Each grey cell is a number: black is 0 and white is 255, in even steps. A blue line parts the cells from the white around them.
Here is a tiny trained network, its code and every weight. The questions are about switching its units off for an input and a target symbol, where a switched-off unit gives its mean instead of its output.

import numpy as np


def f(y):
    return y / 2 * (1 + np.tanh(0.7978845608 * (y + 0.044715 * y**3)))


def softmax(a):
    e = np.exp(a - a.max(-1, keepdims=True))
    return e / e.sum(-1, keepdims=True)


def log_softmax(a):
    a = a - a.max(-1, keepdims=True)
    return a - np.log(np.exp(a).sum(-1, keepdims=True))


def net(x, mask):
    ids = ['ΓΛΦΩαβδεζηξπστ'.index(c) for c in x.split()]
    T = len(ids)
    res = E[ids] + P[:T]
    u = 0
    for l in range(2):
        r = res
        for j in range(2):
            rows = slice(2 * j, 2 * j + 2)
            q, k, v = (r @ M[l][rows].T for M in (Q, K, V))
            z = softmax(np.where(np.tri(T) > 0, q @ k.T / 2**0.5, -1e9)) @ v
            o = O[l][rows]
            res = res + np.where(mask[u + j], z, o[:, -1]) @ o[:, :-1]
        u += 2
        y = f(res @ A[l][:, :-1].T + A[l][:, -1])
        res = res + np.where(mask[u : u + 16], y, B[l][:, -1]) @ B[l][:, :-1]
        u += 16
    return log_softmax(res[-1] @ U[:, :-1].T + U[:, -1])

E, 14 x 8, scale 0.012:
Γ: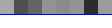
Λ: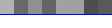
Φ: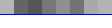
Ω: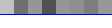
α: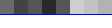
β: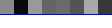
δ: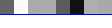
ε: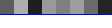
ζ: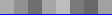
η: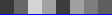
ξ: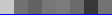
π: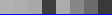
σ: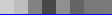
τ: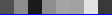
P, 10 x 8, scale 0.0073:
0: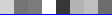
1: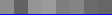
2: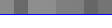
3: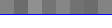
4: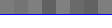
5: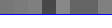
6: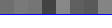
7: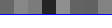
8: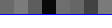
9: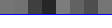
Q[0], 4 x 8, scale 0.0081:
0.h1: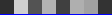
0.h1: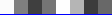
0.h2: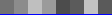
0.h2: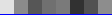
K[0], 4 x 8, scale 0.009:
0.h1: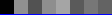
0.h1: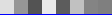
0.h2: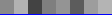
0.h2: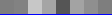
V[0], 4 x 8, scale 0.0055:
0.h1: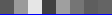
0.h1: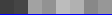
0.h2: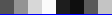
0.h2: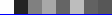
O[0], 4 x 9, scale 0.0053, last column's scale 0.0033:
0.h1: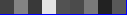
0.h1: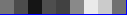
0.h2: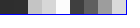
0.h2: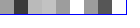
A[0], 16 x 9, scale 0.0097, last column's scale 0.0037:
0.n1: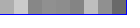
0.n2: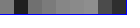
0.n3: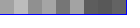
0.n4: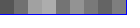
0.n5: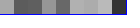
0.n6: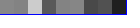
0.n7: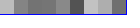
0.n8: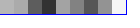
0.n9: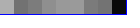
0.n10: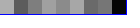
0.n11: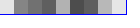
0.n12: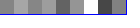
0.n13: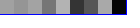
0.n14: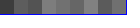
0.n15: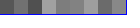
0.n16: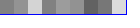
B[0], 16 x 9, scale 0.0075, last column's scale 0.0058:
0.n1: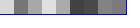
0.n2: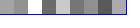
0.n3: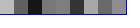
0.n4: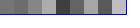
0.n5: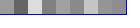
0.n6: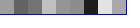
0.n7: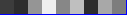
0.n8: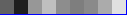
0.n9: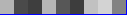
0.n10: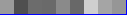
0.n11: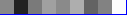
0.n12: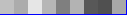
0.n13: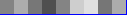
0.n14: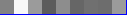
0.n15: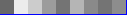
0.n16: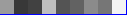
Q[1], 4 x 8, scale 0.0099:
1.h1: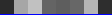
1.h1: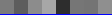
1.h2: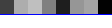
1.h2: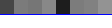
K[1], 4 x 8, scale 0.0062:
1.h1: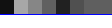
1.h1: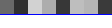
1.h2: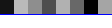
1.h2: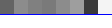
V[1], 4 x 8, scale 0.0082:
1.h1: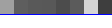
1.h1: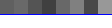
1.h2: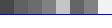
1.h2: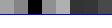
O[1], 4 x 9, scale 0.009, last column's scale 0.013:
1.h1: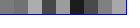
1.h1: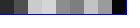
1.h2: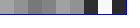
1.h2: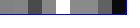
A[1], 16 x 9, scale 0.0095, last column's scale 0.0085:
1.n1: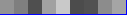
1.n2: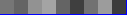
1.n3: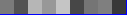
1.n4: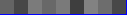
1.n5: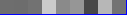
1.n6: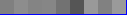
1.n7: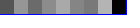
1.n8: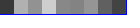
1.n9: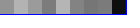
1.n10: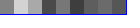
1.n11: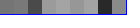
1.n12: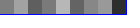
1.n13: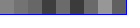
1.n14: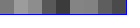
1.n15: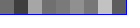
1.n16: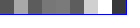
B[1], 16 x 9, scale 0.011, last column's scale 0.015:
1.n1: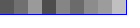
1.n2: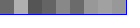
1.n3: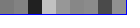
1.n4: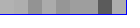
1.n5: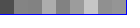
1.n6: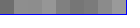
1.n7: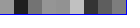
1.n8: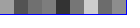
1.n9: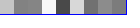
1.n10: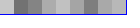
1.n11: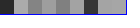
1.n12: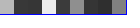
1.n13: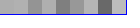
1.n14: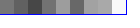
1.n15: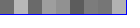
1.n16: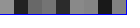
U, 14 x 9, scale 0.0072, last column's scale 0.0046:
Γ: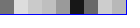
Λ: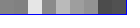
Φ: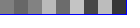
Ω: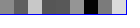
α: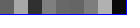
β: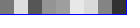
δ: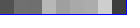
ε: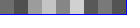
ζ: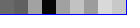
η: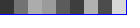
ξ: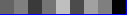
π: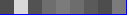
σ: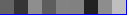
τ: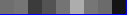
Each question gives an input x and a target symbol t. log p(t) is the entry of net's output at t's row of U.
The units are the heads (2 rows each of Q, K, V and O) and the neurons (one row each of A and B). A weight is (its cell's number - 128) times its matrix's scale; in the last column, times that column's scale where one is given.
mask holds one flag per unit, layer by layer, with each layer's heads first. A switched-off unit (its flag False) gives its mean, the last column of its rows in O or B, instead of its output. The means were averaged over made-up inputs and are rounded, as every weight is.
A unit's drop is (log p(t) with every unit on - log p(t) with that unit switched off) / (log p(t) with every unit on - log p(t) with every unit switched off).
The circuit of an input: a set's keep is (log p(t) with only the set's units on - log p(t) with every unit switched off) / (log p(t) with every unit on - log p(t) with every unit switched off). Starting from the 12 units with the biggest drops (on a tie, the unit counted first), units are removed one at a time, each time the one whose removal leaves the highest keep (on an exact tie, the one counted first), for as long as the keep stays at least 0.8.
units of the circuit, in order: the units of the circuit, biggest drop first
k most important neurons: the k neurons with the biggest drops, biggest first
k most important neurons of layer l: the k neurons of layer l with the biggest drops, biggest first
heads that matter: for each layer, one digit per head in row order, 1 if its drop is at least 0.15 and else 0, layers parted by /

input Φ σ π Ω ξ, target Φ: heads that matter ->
10 / 11
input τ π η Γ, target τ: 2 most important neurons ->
0.n12; 0.n5
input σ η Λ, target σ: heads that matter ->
10 / 01
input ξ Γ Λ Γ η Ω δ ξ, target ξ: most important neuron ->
0.n3
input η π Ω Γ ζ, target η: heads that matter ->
00 / 01
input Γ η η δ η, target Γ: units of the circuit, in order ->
0.h2; 1.h2
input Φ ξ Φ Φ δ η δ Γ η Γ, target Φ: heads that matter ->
10 / 11
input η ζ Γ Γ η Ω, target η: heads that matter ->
00 / 01
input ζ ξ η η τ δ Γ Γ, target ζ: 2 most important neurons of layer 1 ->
1.n1; 1.n5
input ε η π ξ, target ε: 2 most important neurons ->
0.n11; 1.n11
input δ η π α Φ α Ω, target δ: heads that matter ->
01 / 11
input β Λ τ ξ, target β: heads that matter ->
01 / 11
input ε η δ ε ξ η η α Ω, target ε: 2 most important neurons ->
0.n11; 0.n8
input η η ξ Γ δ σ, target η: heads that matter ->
00 / 01
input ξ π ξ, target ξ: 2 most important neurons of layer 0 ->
0.n3; 0.n10
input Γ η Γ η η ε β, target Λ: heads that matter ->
00 / 00
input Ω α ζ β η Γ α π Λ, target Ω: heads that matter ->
11 / 10
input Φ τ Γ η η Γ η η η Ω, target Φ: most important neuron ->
0.n7
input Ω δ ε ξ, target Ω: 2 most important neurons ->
1.n14; 0.n5
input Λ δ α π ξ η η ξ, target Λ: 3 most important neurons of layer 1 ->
1.n13; 1.n4; 1.n14
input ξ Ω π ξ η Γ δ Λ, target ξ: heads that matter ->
11 / 11
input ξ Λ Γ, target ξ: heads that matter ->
11 / 11
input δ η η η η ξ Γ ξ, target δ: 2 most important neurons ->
1.n5; 0.n11
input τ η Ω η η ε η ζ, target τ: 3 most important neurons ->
0.n12; 0.n1; 0.n5
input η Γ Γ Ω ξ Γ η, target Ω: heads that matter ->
00 / 01
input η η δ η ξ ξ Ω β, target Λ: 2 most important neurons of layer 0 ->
0.n2; 0.n4
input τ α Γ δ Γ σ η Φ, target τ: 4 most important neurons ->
0.n12; 0.n1; 0.n7; 0.n5
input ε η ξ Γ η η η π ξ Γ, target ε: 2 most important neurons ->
0.n11; 1.n11
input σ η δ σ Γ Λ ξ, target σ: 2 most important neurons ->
1.n1; 0.n1
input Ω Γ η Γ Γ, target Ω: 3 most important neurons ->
1.n14; 0.n5; 0.n1
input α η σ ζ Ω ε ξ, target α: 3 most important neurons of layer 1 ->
1.n14; 1.n2; 1.n15
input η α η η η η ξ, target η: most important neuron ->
0.n4
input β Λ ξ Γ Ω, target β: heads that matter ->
01 / 11
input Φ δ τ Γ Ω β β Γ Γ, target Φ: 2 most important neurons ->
0.n7; 0.n5
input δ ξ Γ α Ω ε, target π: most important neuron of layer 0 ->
0.n11
